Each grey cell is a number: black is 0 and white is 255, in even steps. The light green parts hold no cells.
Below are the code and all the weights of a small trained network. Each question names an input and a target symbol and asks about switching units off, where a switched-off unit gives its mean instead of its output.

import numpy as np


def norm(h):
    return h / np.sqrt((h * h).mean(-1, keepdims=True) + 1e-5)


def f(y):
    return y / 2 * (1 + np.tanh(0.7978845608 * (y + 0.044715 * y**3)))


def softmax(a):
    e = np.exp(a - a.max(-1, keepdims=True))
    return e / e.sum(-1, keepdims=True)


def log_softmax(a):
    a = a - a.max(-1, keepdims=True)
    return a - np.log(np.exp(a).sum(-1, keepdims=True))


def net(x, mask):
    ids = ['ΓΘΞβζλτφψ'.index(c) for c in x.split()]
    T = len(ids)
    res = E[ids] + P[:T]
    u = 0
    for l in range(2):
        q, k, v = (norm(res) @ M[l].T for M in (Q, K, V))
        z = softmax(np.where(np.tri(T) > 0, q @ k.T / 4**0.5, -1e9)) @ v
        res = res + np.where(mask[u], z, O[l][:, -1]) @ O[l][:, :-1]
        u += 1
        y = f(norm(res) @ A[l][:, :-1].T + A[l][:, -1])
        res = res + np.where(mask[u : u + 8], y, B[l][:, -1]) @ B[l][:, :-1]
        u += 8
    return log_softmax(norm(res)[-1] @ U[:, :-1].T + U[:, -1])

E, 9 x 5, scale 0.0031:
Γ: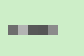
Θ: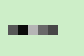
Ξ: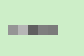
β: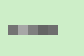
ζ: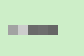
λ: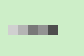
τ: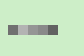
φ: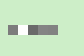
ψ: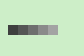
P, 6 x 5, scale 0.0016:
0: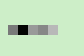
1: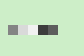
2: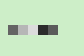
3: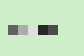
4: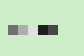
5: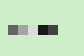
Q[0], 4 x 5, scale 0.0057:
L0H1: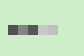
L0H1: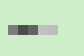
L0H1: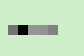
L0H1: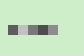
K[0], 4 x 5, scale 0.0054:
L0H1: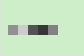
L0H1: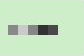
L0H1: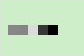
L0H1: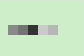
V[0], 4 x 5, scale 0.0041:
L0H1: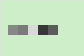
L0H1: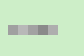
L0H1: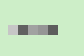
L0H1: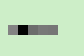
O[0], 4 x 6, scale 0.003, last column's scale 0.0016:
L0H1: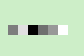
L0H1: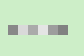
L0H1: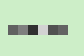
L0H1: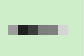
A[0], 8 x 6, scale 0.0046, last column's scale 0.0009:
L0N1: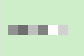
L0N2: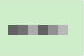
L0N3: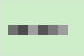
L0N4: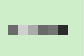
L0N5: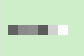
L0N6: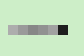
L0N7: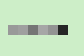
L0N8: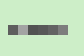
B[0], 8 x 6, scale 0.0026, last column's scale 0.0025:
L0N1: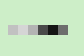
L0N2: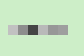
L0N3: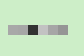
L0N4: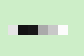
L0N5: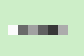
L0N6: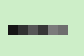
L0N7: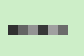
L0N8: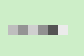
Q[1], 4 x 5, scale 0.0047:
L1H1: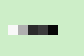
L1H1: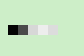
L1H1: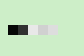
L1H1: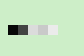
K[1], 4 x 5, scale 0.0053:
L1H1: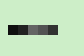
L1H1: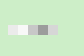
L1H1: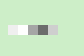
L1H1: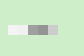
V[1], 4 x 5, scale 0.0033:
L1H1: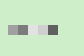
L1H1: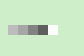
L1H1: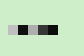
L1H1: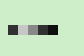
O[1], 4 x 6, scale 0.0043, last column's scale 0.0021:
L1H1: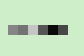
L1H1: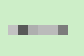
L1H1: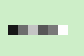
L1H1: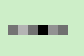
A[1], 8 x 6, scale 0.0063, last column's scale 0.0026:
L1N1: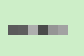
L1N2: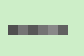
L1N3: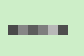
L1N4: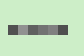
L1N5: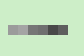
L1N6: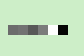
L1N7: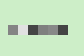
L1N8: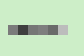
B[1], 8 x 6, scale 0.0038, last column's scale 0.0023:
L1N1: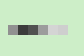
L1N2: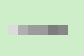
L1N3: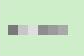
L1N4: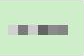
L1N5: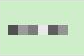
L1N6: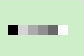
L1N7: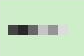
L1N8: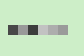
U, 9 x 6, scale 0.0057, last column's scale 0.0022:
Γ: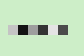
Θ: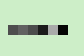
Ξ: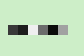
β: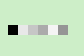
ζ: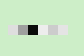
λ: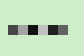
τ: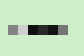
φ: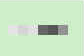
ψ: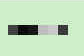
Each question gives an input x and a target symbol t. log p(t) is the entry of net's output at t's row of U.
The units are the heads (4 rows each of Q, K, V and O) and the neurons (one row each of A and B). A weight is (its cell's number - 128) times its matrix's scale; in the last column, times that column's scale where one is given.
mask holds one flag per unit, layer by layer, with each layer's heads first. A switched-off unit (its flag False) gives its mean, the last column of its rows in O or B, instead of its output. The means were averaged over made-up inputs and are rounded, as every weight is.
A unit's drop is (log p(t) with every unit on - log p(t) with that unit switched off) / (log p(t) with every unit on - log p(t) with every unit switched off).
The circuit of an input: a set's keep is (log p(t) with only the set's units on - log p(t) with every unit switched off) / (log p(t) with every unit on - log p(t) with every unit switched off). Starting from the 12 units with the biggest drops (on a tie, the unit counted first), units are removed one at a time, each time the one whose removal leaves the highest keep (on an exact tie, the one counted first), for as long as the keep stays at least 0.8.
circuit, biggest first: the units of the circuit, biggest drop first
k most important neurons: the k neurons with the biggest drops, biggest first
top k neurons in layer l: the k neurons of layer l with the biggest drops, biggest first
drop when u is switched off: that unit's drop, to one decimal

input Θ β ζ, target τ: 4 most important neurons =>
(L0N4; L1N6; L1N2; L1N4)
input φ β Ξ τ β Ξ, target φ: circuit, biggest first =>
(L0H1; L1H1)
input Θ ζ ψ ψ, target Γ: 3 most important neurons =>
(L0N4; L1N6; L0N5)
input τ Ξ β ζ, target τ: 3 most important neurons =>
(L0N4; L0N3; L0N2)
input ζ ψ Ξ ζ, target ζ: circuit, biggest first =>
(L1H1)
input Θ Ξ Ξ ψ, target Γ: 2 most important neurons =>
(L1N6; L0N5)
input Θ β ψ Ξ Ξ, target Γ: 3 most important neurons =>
(L1N6; L0N4; L1N4)
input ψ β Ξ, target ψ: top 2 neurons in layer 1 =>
(L1N8; L1N6)
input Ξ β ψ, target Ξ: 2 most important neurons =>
(L0N1; L0N4)
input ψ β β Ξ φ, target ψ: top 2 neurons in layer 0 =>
(L0N1; L0N4)
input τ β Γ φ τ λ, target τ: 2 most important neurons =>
(L0N4; L0N3)
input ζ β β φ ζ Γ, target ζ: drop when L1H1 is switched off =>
0.6
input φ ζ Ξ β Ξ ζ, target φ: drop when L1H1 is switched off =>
0.2
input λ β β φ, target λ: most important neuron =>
(L1N7)
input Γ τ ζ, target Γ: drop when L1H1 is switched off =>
0.2
